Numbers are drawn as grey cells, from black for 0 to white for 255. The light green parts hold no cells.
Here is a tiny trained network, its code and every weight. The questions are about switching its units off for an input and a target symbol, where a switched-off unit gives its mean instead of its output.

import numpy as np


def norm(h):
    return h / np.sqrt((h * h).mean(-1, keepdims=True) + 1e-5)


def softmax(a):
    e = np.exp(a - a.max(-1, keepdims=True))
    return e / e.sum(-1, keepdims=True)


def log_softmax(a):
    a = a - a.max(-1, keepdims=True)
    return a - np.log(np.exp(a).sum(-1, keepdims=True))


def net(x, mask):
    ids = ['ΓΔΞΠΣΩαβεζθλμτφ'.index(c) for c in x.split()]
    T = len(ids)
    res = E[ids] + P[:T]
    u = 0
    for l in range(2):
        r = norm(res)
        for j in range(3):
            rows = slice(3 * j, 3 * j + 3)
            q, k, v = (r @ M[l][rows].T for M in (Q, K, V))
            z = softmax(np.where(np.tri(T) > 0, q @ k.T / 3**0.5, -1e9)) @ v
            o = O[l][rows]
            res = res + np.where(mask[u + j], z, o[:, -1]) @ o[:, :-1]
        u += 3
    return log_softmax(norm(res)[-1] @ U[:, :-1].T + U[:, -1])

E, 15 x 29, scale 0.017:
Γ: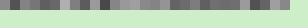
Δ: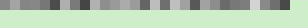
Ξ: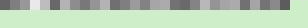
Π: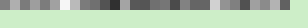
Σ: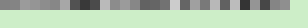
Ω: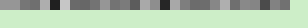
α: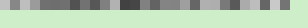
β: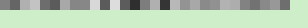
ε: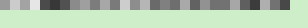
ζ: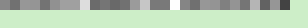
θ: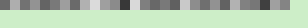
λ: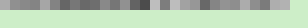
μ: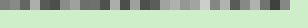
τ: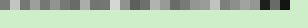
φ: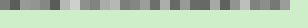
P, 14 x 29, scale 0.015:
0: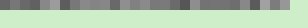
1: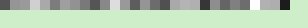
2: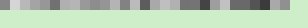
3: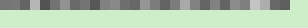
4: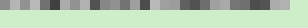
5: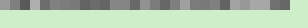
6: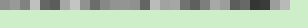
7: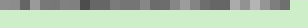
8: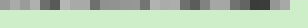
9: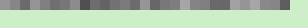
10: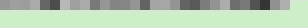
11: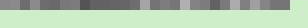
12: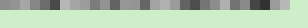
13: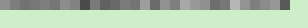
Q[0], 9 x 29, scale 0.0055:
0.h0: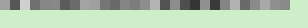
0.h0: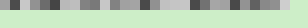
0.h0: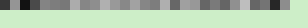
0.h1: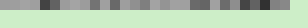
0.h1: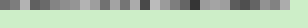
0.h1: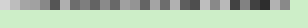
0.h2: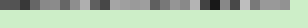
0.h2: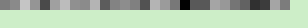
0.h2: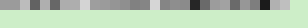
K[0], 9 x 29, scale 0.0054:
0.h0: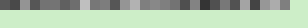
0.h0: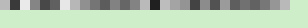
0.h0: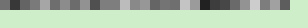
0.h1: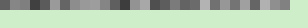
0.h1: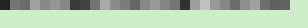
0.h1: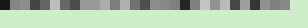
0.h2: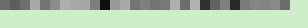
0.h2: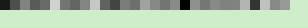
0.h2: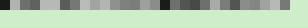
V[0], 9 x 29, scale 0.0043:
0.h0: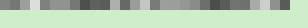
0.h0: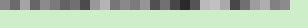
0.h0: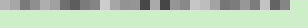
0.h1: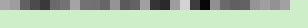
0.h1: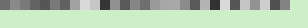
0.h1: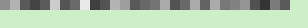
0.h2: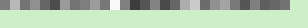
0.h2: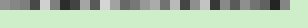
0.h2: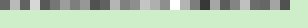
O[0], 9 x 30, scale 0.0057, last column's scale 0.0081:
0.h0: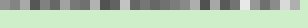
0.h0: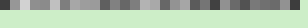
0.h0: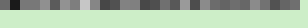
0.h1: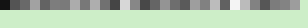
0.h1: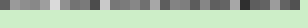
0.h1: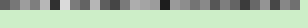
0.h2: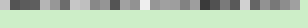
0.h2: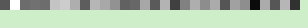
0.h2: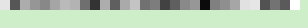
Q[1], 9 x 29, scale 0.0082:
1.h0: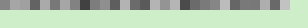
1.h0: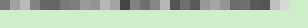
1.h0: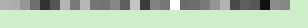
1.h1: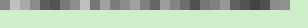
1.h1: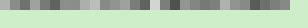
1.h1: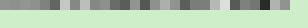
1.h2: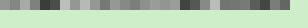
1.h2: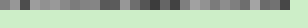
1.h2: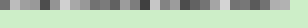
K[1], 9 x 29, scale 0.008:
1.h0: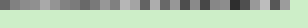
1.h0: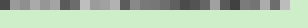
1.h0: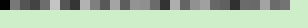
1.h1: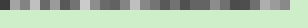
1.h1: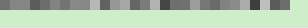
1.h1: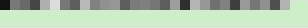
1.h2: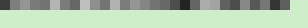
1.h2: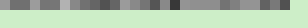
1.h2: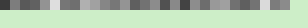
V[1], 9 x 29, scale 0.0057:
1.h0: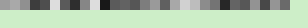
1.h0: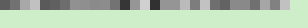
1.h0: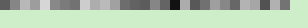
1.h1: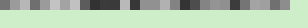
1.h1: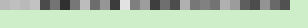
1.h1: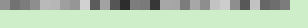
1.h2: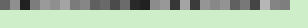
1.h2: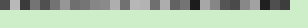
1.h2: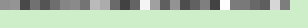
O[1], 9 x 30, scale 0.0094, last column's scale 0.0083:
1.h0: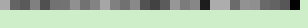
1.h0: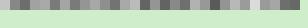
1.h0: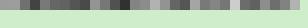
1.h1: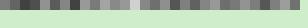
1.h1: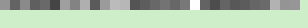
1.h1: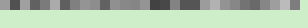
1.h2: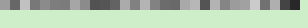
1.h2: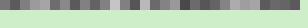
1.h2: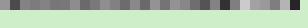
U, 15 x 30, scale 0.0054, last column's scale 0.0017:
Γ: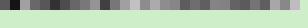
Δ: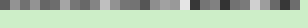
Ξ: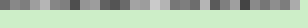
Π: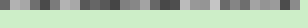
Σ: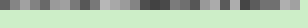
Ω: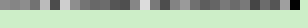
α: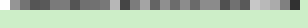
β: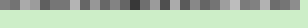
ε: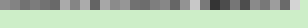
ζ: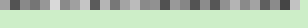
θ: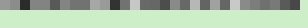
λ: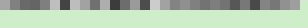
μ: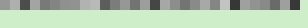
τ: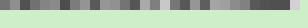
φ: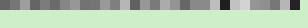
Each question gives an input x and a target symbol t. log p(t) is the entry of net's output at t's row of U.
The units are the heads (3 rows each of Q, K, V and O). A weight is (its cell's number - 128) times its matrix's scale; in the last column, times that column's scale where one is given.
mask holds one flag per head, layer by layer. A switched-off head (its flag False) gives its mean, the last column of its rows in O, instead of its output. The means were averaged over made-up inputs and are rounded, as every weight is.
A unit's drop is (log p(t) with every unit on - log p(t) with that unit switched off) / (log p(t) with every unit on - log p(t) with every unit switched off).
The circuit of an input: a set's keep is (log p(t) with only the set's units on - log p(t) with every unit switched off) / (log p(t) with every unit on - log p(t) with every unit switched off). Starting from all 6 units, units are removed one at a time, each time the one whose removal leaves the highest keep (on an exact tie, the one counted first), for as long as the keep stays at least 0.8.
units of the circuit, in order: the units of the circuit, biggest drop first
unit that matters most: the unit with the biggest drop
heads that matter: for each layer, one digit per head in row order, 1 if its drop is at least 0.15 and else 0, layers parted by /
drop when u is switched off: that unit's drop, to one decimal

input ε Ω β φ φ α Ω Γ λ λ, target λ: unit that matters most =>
1.h2
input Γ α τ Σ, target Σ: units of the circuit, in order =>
(1.h2 1.h1)
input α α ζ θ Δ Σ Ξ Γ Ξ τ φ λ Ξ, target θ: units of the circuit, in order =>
(1.h0 0.h0)
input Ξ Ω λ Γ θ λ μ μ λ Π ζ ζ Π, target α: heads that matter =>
010 / 000
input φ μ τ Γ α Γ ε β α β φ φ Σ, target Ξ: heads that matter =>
001 / 100
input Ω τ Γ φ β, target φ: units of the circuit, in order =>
(1.h2 0.h2)
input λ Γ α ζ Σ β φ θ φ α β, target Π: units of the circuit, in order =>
(1.h2 0.h2)
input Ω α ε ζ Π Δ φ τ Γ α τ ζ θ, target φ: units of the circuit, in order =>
(1.h2 0.h2)
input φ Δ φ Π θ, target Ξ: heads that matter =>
000 / 100
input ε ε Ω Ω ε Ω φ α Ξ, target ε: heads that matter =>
000 / 010
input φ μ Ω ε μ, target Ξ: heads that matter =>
001 / 100
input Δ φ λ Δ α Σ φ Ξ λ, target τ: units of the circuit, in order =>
(1.h2 1.h0 0.h0)
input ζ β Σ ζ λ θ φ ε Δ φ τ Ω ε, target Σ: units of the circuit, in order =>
(0.h2 1.h1)
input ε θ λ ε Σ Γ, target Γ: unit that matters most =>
0.h2
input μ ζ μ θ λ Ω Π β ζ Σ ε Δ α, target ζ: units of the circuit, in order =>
(0.h2 1.h0)
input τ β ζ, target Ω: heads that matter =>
010 / 000
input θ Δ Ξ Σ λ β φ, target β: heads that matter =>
000 / 010
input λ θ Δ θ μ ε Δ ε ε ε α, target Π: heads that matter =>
001 / 001
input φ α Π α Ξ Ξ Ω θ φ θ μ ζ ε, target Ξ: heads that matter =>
001 / 100
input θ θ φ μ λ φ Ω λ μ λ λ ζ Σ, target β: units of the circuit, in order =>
(1.h1)
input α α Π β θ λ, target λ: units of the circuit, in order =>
(1.h2 1.h0)
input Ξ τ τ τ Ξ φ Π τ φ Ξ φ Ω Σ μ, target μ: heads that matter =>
000 / 100
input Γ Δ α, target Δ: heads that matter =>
000 / 010
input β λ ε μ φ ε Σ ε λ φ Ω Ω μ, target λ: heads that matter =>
000 / 001
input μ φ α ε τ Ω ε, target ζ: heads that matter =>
001 / 000
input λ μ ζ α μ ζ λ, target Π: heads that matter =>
101 / 001
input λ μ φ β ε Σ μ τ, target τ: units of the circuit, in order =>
(1.h0)
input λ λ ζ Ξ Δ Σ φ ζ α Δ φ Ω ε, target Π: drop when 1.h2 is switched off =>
0.8
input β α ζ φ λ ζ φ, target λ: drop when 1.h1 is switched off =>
0.0
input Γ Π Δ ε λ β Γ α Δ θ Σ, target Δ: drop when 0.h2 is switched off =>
0.1
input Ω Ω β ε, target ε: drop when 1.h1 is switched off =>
0.9
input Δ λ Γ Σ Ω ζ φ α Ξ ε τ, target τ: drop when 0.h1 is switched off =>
0.2
